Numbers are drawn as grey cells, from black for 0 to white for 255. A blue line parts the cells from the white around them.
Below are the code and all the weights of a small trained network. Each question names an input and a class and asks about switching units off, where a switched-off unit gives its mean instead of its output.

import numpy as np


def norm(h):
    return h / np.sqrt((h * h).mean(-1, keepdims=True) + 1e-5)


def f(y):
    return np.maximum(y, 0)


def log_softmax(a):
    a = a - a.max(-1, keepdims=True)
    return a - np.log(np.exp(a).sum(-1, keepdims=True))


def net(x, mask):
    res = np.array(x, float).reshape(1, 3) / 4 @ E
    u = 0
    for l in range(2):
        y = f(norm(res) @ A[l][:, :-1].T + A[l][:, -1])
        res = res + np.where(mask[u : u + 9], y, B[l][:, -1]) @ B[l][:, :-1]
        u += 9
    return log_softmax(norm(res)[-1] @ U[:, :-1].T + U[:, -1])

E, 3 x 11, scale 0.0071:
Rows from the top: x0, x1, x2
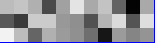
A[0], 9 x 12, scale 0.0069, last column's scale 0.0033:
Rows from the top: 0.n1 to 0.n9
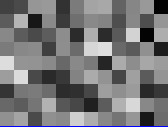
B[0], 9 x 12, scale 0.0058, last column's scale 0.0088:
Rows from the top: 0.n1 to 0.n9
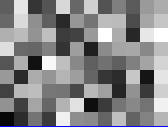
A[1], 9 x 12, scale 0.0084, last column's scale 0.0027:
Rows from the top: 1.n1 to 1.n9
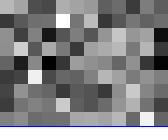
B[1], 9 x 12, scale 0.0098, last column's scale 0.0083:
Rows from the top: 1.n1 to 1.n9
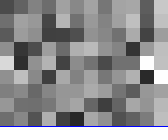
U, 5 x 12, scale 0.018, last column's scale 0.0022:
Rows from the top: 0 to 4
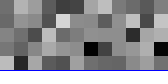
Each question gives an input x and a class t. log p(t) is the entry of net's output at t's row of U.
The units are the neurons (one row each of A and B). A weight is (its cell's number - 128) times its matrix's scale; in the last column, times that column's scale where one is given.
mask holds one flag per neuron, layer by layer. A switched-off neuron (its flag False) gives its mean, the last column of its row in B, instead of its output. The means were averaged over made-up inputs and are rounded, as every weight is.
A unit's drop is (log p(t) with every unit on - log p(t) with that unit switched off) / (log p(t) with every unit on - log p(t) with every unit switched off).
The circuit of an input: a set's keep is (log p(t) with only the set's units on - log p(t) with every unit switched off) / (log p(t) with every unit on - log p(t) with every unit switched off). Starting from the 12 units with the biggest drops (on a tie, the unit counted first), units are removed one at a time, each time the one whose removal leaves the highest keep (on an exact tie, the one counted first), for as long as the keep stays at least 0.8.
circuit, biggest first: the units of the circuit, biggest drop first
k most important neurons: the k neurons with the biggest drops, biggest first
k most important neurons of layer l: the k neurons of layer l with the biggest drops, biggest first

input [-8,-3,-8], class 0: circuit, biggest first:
0.n3
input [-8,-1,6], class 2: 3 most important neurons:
0.n3; 0.n6; 1.n4
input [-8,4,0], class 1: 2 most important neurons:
0.n7; 0.n5
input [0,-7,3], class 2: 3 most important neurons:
0.n3; 0.n2; 0.n8
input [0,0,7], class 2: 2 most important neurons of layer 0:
0.n6; 0.n8
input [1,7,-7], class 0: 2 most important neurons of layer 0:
0.n6; 0.n8
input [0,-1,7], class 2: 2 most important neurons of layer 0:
0.n8; 0.n6
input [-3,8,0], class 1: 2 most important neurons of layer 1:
1.n5; 1.n6
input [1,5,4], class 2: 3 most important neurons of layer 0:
0.n6; 0.n8; 0.n9
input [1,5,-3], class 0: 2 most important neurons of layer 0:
0.n6; 0.n5
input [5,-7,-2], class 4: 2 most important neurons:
1.n5; 0.n6
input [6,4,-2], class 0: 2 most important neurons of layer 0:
0.n5; 0.n3
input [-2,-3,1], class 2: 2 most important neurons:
0.n3; 1.n4
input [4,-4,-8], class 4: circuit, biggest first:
1.n5
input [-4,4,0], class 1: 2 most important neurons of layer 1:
1.n2; 1.n5
